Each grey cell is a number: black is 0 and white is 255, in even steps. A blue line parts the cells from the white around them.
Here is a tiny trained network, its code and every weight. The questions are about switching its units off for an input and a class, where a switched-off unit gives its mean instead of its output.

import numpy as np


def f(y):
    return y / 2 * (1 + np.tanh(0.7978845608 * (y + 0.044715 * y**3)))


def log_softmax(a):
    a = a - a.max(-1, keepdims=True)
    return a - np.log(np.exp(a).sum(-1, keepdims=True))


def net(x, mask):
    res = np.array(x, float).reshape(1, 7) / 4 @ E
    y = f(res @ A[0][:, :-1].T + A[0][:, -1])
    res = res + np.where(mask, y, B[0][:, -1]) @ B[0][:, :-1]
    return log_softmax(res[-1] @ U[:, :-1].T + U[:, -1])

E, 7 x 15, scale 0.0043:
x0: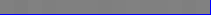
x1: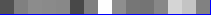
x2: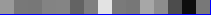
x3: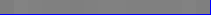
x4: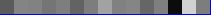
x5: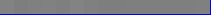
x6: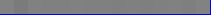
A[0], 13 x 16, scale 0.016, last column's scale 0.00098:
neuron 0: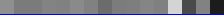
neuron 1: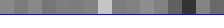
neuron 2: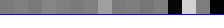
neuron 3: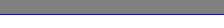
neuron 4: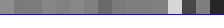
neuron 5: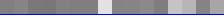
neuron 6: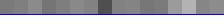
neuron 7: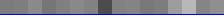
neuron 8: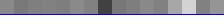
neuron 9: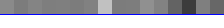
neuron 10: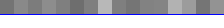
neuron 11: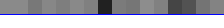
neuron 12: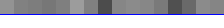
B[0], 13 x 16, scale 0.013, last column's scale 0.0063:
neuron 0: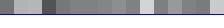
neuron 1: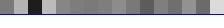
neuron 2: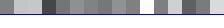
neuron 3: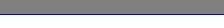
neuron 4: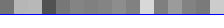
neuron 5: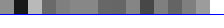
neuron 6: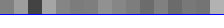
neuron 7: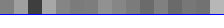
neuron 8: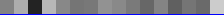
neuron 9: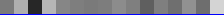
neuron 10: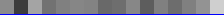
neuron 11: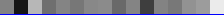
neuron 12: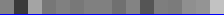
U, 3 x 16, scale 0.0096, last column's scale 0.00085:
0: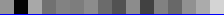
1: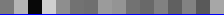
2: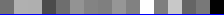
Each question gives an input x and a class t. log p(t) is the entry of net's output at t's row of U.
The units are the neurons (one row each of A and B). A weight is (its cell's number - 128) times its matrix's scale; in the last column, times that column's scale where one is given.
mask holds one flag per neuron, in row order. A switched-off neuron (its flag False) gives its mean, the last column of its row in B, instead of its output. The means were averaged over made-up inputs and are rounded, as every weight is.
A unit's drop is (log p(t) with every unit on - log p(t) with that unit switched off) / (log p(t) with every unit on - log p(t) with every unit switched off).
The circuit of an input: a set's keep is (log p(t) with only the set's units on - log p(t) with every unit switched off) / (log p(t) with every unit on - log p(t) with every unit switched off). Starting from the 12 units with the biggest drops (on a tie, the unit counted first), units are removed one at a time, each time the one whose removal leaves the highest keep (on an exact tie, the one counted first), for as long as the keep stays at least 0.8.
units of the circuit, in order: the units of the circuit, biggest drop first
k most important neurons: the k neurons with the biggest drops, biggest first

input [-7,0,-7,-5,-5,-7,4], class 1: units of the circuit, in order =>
[neuron 8]
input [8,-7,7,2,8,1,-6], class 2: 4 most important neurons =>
[neuron 2; neuron 5; neuron 10; neuron 8]
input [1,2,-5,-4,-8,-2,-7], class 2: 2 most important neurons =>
[neuron 4; neuron 0]
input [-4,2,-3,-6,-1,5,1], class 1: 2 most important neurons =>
[neuron 11; neuron 2]
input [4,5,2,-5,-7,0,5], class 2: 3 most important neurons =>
[neuron 4; neuron 0; neuron 11]
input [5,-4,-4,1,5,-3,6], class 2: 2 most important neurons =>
[neuron 2; neuron 5]
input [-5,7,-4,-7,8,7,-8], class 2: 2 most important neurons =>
[neuron 2; neuron 11]
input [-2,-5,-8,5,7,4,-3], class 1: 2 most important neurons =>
[neuron 8; neuron 7]
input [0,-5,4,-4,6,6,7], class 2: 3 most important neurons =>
[neuron 2; neuron 5; neuron 10]
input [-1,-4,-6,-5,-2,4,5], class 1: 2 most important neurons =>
[neuron 8; neuron 5]
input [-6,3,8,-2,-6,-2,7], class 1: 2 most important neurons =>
[neuron 1; neuron 9]
